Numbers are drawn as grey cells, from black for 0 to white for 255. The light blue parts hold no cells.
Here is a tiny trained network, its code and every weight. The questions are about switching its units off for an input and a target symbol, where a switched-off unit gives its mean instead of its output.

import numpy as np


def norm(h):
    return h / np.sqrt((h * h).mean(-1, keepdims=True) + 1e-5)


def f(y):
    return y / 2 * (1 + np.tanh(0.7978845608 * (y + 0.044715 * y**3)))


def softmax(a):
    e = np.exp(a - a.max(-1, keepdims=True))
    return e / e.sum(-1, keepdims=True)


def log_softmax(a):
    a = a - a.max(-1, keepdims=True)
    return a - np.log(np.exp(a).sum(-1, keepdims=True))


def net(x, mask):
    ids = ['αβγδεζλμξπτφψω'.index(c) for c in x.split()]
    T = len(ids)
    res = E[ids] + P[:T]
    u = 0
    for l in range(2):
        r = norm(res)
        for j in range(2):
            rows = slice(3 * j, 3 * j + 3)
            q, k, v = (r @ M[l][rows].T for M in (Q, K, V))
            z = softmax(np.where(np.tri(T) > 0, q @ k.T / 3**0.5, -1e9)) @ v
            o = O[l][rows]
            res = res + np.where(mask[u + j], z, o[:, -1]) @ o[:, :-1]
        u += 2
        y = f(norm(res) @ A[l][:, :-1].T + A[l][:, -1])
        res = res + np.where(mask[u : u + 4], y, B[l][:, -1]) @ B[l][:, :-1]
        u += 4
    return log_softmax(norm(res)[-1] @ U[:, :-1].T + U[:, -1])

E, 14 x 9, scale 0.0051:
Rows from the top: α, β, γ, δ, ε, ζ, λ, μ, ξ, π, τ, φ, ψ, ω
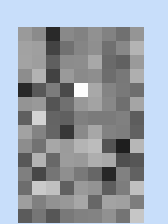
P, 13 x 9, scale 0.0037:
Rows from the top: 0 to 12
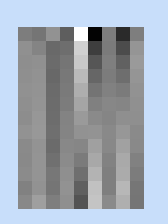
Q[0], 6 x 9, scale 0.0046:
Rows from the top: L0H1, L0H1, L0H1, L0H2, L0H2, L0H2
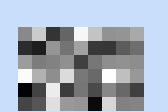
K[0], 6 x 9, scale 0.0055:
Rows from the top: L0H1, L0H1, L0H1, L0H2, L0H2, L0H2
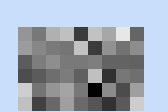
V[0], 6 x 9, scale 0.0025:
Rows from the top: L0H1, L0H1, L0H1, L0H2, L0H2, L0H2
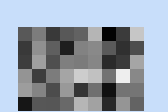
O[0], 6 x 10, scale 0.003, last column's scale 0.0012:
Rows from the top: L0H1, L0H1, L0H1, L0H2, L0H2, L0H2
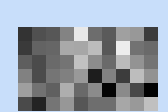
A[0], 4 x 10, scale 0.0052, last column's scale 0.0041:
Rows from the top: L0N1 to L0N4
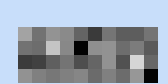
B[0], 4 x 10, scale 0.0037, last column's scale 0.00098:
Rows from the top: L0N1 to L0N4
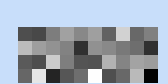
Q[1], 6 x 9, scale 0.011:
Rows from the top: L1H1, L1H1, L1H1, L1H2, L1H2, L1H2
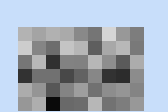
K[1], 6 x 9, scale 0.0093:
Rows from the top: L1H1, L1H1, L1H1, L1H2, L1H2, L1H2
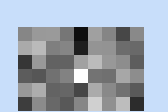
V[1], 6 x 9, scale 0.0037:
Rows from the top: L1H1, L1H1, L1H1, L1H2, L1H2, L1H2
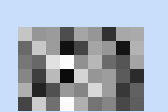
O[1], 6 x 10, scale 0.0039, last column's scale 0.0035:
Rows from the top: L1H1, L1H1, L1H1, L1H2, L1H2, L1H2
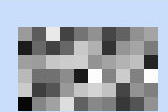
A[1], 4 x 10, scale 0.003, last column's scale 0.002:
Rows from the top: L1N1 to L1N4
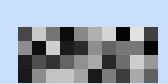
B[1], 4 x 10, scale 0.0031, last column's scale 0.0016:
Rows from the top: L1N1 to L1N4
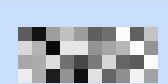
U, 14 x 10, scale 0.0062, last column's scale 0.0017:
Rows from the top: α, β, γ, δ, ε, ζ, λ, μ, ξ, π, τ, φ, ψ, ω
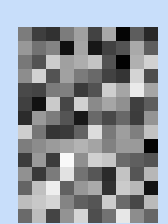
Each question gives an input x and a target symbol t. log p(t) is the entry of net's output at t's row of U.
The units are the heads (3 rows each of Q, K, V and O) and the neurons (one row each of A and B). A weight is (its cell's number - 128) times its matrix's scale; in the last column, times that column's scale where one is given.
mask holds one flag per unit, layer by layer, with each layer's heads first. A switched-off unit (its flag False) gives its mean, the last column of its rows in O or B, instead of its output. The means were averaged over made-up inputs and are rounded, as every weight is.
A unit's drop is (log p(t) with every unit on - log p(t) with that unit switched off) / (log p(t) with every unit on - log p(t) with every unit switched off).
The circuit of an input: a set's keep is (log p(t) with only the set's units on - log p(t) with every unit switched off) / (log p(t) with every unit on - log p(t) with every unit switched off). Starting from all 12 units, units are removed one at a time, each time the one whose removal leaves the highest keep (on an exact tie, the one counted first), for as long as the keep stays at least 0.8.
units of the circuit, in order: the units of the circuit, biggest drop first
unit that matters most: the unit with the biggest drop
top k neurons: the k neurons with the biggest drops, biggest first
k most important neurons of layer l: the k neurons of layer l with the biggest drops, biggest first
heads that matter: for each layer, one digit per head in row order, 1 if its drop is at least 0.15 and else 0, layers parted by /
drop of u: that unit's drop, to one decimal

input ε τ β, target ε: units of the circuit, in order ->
[L0H2, L0N3]
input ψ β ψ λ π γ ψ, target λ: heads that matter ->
10 / 11
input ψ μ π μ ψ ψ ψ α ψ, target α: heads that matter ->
00 / 11
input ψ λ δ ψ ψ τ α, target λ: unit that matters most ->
L1H2
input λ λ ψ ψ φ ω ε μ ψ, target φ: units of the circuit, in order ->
[L1H1, L0H1, L1H2]
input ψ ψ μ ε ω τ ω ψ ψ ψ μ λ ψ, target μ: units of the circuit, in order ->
[L0H1, L1H1, L1H2]
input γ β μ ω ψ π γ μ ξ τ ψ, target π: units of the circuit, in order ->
[L0H1, L1H2]
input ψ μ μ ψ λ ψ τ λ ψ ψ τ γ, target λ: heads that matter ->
00 / 01
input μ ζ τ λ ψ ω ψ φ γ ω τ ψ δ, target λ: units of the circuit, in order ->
[L1H2, L0H2]
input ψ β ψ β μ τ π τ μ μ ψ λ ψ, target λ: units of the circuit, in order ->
[L1H2, L1H1]
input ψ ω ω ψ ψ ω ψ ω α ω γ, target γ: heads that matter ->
00 / 01
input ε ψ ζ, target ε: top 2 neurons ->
[L0N3, L1N1]
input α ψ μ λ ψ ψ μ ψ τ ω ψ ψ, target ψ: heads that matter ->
10 / 11
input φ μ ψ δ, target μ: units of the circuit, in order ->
[L1H2]
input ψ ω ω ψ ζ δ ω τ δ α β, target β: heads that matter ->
00 / 01
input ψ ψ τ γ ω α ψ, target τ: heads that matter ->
11 / 01
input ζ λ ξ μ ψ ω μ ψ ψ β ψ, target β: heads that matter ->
00 / 11
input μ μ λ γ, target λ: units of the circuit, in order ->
[L1H2, L0H2]
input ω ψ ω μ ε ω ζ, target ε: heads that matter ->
01 / 00
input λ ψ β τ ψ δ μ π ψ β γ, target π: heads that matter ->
00 / 11
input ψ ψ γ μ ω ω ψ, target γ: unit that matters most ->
L0H1
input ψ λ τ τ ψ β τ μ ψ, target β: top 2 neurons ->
[L0N1, L1N1]
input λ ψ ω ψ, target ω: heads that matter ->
00 / 11
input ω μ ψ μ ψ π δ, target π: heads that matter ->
00 / 01
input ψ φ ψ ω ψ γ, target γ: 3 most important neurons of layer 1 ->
[L1N3, L1N1, L1N2]
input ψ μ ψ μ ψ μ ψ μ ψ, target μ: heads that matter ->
00 / 10
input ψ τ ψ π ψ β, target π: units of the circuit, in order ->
[L1H2]
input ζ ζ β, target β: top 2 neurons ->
[L1N3, L1N4]
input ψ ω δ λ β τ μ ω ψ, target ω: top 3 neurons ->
[L0N3, L0N1, L1N1]
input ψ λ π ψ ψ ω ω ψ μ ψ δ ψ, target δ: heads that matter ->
00 / 11
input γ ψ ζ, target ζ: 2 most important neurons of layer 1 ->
[L1N1, L1N3]
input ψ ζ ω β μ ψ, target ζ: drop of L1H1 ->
0.6
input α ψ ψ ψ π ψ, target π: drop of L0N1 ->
0.1
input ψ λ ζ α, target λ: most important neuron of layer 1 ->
[L1N3]
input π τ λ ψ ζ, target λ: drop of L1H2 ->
0.7
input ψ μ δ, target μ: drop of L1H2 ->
1.1
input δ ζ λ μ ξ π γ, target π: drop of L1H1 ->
0.2
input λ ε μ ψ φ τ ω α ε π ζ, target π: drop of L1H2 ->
0.6
